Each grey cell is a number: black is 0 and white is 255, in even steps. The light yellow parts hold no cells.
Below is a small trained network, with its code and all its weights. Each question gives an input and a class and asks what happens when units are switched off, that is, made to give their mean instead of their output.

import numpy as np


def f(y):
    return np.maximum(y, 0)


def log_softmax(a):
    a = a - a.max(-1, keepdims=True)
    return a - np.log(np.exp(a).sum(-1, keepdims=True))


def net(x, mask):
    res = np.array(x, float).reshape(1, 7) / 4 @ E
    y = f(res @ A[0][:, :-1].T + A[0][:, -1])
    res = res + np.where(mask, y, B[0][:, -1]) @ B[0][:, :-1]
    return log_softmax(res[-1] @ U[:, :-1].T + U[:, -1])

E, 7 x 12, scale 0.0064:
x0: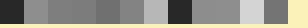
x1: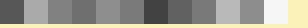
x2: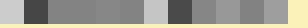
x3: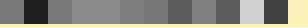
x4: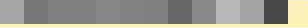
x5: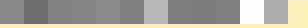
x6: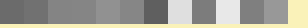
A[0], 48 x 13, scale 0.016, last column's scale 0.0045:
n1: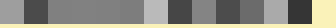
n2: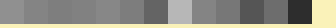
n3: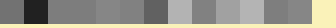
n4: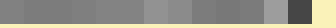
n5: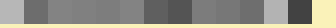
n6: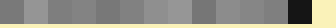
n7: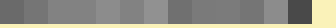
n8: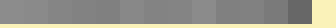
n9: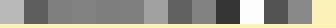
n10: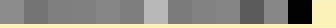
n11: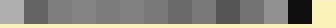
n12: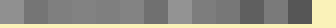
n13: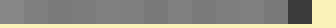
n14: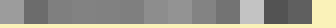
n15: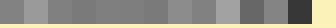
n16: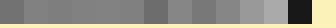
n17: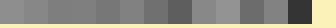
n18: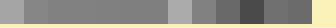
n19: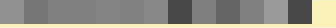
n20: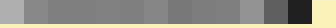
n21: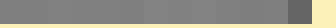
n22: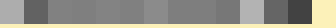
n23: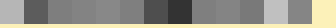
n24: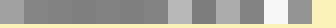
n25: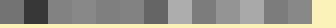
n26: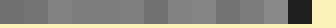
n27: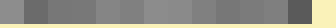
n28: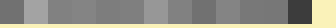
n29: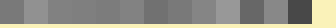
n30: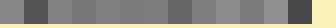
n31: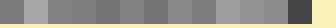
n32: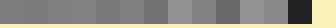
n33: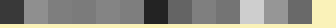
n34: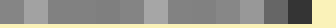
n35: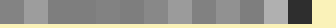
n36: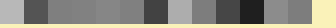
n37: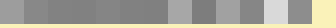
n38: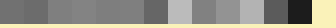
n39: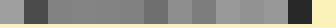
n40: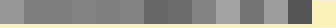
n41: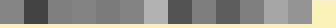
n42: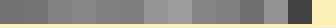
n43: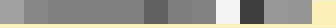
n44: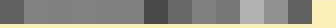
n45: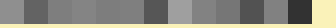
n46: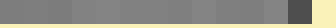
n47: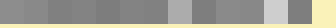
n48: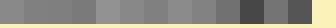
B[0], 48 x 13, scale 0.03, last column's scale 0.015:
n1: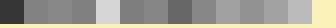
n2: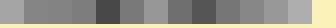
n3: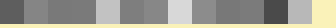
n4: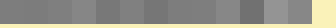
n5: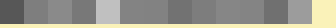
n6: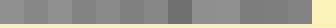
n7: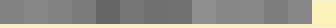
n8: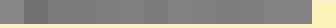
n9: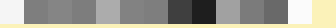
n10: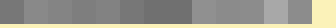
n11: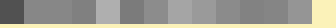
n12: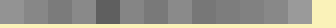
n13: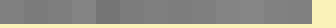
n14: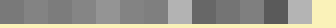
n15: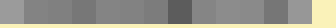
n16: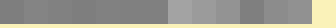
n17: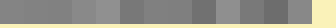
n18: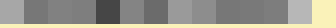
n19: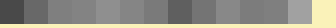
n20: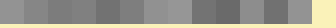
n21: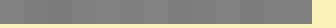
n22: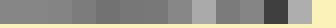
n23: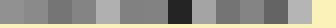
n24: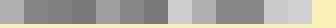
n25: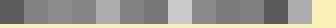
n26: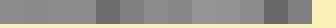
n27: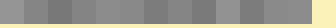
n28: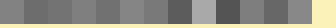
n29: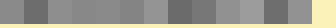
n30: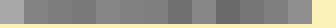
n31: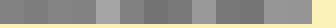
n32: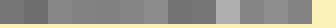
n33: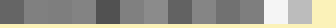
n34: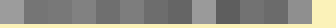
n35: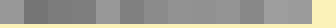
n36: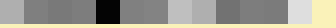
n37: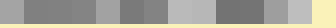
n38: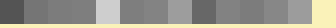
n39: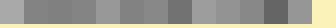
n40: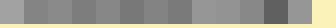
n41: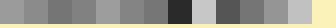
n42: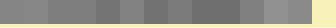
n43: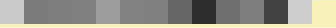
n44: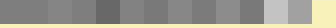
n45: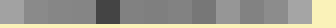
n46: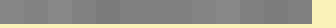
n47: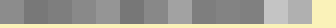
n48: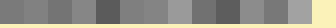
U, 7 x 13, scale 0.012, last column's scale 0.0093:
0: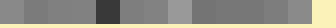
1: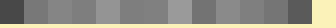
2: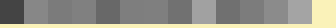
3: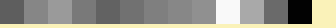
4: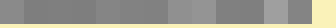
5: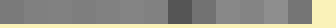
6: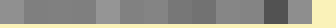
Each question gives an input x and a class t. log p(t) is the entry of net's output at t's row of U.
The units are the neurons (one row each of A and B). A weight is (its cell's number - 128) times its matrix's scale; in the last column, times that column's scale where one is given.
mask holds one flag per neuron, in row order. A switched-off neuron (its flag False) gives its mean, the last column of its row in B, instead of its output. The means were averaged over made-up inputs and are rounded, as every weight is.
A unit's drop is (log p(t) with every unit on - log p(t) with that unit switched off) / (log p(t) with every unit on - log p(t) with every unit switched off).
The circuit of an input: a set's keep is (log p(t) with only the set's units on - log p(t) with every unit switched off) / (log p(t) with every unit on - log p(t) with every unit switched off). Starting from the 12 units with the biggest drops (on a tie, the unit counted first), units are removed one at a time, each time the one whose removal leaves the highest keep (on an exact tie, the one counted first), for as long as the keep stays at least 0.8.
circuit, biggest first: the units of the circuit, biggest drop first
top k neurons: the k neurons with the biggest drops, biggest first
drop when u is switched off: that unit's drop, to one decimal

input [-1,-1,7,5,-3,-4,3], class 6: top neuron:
[n24]
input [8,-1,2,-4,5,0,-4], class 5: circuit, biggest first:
[n3, n25, n36]
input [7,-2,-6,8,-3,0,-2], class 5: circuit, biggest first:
[n33, n9]
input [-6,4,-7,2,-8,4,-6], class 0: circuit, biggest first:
[n36, n1]
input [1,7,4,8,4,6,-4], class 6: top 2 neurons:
[n9, n3]
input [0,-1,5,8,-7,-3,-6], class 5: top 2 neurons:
[n1, n41]
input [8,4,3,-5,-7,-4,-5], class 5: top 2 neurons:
[n36, n3]
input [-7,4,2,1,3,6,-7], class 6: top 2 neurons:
[n33, n9]
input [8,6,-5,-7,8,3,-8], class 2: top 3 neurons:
[n9, n43, n33]
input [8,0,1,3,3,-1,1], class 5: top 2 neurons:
[n33, n43]
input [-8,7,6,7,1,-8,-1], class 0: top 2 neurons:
[n36, n9]
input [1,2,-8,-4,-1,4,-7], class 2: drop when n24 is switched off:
0.1
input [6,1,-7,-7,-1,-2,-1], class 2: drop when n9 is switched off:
0.7
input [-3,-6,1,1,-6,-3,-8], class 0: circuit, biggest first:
[n36]
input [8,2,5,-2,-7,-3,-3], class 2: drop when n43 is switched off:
0.2
